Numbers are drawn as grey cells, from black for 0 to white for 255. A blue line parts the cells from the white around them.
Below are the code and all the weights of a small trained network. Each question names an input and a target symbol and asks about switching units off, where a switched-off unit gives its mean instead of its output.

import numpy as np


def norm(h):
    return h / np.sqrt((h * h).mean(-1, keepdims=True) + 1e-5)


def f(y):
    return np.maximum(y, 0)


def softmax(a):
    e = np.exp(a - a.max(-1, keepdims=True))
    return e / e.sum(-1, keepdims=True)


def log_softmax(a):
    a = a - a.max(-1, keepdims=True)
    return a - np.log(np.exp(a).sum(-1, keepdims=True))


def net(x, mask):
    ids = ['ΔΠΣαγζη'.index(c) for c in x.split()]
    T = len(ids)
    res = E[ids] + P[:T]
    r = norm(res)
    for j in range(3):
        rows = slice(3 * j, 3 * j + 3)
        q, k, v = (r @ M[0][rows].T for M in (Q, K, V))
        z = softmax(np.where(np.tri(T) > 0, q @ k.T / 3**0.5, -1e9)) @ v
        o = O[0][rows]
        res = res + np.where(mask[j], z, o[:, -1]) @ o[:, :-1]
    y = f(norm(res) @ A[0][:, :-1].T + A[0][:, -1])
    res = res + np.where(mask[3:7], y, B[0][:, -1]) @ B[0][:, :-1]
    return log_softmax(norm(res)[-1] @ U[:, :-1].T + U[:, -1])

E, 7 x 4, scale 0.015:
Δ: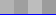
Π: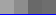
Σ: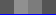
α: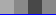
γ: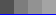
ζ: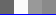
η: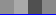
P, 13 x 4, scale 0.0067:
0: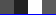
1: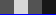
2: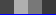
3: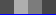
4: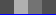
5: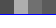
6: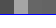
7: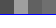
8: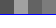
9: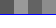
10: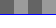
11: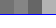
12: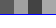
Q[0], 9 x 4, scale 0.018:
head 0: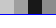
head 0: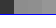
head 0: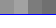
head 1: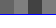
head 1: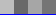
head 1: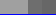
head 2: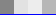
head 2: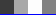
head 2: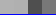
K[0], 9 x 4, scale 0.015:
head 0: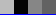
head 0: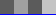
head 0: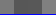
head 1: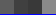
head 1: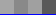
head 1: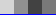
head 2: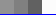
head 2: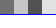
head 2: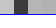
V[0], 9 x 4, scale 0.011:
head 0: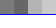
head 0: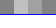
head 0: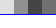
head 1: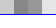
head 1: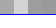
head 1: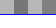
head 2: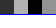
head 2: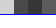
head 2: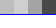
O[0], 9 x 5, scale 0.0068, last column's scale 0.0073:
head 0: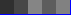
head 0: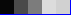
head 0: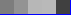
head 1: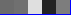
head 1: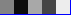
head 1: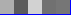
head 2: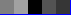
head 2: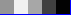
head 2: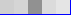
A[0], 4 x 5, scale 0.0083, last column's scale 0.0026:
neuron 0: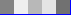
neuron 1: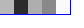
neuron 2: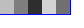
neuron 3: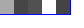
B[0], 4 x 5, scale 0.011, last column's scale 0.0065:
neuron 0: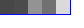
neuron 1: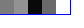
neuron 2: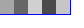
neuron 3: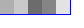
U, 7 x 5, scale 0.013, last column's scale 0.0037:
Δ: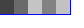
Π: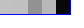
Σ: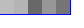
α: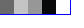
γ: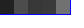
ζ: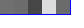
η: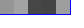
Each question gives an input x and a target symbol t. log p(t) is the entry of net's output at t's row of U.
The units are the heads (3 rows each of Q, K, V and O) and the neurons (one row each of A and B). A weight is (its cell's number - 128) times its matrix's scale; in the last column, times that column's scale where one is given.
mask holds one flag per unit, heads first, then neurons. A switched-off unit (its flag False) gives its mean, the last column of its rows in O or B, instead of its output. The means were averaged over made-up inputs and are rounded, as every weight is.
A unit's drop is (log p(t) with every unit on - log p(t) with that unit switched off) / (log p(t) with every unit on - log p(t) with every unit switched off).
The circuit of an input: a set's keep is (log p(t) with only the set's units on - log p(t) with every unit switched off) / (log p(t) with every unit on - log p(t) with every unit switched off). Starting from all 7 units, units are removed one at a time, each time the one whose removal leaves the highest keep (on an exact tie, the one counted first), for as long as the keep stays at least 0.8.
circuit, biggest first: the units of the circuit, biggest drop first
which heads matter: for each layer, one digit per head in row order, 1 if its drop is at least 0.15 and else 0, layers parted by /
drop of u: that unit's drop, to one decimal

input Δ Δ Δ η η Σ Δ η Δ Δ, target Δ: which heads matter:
110
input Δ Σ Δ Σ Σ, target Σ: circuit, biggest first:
head 1; head 0
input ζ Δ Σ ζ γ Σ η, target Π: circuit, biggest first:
neuron 2; head 2
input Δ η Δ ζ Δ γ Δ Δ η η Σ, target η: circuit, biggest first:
head 2; neuron 0
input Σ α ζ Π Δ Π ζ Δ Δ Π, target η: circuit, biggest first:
head 0
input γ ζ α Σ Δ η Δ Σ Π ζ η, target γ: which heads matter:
101
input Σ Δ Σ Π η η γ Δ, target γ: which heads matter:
011
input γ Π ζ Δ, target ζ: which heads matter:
111
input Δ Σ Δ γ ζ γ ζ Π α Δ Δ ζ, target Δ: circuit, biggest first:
neuron 0; neuron 1
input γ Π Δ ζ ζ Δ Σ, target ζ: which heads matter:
100
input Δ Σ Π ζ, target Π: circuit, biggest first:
neuron 1; head 0
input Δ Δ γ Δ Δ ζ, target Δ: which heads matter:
000
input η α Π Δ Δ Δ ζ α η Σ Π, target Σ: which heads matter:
010
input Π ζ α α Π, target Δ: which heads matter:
011
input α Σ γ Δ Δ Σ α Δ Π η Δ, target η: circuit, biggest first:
head 1; head 2; neuron 1
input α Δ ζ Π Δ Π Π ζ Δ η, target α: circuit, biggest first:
head 2
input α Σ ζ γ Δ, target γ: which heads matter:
010
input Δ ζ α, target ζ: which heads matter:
111
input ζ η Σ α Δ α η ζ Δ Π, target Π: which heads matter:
000
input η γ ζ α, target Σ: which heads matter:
010
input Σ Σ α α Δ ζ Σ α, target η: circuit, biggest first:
head 0
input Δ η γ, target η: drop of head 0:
0.1
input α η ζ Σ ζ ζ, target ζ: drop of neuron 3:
-0.2
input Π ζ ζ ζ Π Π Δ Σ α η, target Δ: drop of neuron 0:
0.3
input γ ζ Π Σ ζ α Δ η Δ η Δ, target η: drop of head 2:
0.6
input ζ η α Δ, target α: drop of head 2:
0.7
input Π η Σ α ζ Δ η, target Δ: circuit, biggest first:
head 2
